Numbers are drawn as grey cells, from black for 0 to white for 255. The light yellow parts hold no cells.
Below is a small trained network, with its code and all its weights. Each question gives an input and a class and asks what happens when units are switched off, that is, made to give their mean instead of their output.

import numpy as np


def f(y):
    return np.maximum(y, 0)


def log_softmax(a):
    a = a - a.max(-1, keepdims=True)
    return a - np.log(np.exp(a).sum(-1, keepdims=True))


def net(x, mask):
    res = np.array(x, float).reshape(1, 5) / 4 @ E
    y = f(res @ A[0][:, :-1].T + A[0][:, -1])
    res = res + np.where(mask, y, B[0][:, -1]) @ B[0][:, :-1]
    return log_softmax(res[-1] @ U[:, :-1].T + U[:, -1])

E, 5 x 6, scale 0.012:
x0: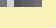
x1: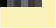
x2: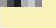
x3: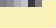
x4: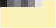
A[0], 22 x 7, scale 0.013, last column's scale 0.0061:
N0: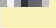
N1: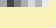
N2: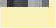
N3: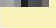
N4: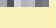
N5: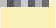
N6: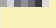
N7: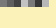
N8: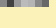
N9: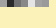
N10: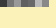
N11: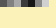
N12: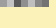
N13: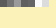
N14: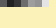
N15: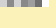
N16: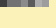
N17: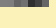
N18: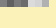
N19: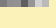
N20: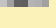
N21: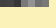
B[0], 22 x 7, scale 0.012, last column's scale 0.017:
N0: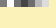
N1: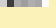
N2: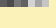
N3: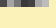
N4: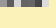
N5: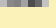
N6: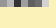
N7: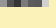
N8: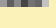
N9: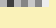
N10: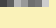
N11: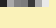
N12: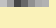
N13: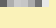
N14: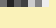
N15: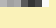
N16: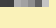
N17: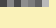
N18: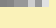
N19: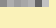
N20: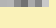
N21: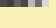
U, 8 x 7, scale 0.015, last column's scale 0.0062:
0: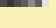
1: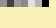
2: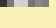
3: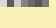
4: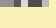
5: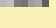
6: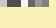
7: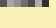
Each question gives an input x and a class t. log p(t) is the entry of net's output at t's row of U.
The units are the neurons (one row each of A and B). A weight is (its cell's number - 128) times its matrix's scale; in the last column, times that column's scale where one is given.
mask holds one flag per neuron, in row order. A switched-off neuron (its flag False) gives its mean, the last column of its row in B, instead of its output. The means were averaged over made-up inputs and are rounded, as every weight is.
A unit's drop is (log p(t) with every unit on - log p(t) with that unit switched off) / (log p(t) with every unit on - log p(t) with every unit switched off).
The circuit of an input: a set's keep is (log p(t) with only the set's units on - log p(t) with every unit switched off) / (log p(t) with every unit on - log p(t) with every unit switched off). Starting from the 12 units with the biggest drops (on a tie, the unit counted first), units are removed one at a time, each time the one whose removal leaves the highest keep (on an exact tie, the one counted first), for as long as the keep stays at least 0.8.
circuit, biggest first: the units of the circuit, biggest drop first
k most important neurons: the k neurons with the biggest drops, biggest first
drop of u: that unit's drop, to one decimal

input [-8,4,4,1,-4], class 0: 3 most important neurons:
N7; N18; N13
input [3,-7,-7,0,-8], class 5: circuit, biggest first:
N0
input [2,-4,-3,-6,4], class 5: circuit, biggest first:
N0; N14
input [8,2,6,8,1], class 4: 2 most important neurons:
N14; N2
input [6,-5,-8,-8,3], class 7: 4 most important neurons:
N3; N11; N1; N9
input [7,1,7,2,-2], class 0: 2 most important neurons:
N1; N5
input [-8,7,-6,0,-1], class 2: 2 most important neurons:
N11; N10
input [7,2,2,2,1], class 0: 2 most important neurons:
N15; N13
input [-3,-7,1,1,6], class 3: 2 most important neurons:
N15; N4
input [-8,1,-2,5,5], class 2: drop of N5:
0.0
